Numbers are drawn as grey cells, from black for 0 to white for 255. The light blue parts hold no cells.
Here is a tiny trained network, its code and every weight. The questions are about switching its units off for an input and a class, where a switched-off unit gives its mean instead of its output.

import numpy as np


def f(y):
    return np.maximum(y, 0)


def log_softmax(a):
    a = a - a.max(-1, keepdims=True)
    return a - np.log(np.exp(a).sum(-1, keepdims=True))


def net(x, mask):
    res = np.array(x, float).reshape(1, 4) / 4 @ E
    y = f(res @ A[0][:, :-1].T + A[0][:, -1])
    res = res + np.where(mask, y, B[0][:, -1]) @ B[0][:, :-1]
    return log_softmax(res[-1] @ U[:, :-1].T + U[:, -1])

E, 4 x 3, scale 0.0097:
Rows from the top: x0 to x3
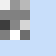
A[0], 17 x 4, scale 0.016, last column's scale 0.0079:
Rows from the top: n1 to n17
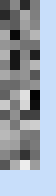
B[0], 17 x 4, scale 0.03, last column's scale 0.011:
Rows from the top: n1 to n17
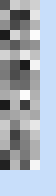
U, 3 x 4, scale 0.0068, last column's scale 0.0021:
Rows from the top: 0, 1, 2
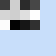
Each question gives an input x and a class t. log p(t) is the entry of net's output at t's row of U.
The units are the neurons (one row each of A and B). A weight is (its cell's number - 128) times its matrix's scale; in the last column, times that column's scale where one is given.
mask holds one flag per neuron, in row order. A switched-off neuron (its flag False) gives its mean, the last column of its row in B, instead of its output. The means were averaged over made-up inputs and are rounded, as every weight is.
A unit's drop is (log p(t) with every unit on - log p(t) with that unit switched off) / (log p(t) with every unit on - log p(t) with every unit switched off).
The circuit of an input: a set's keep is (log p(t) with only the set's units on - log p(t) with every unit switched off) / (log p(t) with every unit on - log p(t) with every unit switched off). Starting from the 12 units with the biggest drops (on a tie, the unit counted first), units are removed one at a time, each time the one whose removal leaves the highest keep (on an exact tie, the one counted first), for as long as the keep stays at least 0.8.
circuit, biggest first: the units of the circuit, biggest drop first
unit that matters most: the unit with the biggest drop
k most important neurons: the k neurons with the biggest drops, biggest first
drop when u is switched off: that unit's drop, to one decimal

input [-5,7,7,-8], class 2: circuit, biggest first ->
n2
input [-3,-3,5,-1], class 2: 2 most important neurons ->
n2, n4
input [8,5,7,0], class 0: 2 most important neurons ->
n11, n17
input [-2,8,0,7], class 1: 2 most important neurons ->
n7, n11
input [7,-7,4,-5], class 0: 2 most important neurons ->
n11, n7
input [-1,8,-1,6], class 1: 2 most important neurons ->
n7, n2
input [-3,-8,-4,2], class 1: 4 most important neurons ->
n17, n7, n11, n4
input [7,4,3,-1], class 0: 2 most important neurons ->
n11, n17
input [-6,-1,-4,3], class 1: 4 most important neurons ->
n17, n7, n12, n11
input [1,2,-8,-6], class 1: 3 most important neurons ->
n6, n17, n11
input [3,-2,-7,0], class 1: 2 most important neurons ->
n2, n7
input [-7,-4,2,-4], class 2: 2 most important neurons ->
n2, n17
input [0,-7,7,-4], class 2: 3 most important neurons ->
n2, n1, n3
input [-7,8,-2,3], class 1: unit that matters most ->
n17
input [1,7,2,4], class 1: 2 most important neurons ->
n7, n11
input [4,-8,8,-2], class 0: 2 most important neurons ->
n17, n11
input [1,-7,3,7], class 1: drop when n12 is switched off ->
-0.1
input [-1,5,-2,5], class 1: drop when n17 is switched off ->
0.3
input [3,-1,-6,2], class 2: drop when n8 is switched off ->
0.0
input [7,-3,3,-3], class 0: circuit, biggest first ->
n11
